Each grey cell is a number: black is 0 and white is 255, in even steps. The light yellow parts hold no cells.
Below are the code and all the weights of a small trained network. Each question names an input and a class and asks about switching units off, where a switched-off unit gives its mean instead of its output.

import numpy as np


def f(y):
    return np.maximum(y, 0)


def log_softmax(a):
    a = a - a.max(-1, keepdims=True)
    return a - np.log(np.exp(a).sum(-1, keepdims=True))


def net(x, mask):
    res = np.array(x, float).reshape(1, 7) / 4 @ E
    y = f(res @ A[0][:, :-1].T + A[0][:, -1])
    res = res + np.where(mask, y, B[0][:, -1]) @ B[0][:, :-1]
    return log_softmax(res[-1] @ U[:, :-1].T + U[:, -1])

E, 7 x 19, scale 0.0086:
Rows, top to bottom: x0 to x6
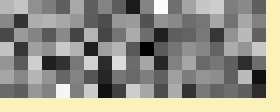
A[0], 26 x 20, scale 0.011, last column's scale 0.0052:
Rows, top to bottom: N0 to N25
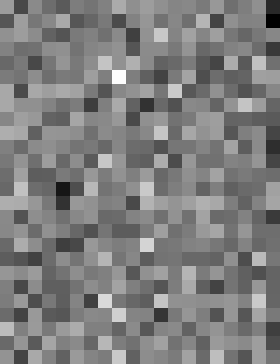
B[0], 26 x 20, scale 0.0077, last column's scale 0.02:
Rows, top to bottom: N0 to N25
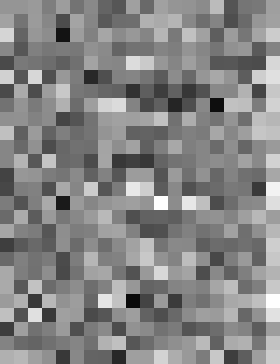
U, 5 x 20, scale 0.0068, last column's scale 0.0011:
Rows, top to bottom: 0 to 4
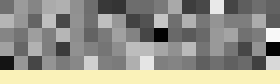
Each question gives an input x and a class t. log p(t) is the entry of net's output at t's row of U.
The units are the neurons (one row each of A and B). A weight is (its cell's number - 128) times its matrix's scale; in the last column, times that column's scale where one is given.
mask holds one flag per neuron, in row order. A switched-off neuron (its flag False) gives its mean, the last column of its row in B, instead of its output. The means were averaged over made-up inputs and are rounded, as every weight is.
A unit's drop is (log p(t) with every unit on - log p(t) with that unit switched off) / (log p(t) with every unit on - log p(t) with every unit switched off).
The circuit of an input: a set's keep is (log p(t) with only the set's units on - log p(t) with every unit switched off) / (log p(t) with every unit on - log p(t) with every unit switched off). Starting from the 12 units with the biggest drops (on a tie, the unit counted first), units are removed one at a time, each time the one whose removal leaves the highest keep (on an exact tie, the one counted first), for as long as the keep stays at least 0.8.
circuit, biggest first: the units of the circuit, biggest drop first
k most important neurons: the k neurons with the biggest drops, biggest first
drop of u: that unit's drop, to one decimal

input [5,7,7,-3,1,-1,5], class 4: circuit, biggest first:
(N5)
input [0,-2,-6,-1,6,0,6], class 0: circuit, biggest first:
(N6, N7)
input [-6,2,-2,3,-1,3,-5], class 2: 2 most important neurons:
(N14, N2)
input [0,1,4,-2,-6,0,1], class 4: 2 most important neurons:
(N21, N5)
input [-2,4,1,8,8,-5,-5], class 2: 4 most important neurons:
(N7, N14, N22, N5)
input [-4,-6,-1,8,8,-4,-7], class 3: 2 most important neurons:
(N25, N4)
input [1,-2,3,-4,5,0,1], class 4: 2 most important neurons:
(N13, N17)
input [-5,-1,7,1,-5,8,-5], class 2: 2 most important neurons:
(N14, N21)
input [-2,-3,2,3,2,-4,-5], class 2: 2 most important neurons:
(N14, N22)
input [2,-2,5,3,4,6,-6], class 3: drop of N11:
0.1
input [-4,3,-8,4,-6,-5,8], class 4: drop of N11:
0.0
